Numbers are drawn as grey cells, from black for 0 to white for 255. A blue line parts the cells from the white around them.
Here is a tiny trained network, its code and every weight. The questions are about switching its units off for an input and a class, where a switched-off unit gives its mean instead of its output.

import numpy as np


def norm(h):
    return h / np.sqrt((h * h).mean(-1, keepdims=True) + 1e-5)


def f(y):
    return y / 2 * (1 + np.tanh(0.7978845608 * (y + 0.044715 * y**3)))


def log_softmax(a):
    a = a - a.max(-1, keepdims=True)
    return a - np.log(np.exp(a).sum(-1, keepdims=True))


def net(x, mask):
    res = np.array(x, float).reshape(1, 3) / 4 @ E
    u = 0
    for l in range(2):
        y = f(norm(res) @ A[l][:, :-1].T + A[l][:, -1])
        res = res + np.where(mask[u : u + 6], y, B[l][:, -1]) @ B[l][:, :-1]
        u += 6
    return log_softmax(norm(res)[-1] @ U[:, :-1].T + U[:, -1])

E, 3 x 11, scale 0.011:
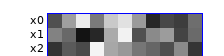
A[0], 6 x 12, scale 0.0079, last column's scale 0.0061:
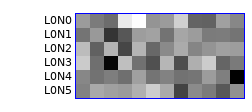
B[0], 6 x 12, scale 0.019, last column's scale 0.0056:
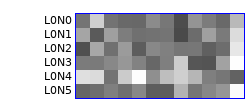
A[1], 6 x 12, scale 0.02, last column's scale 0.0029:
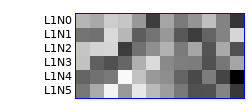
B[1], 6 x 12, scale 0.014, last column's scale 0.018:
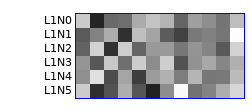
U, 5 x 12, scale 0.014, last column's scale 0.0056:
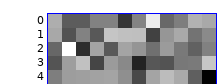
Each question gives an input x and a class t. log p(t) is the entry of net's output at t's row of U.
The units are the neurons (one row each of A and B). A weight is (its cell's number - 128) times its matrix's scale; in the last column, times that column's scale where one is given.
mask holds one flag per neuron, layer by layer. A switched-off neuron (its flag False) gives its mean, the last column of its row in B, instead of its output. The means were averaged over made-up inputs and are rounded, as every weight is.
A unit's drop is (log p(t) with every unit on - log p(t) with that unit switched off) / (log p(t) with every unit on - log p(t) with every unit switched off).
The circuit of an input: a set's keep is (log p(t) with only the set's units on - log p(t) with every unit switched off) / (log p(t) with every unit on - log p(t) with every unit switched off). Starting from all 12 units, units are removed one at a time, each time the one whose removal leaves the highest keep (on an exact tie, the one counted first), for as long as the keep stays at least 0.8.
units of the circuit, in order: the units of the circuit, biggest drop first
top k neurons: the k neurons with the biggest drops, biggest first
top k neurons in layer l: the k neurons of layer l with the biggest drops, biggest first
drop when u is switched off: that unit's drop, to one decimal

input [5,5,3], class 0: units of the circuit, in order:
L1N5
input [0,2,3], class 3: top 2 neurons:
L1N5, L1N2
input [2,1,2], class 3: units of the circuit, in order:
L1N5, L0N5
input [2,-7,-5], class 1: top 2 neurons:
L1N0, L1N1
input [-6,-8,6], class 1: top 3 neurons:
L1N0, L1N5, L0N5
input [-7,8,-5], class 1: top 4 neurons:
L1N5, L1N3, L0N5, L0N1
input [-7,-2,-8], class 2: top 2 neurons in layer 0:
L0N5, L0N2
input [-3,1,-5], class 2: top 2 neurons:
L1N5, L0N5
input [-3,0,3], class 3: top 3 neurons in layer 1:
L1N5, L1N2, L1N0
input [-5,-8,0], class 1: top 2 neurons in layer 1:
L1N0, L1N5
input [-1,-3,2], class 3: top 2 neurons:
L1N1, L0N3
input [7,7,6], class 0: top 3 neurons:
L1N5, L1N1, L0N5
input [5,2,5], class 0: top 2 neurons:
L1N5, L0N2
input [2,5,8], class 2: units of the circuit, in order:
L1N4
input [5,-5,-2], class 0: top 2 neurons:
L1N5, L0N1
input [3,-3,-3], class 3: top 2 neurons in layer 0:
L0N2, L0N0
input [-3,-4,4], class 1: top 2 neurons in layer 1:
L1N5, L1N2
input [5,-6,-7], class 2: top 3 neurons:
L1N2, L0N1, L1N3
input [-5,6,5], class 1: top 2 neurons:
L0N5, L1N5
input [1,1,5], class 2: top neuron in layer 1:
L1N1
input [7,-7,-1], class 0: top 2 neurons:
L1N5, L0N1
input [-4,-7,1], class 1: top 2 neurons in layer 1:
L1N0, L1N5
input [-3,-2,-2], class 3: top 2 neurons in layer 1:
L1N5, L1N2
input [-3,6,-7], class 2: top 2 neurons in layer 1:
L1N2, L1N1
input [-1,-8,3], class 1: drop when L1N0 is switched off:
0.7
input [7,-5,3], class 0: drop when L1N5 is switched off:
1.7
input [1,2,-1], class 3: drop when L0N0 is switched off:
0.0
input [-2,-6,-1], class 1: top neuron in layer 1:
L1N0
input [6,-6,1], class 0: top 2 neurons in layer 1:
L1N5, L1N3
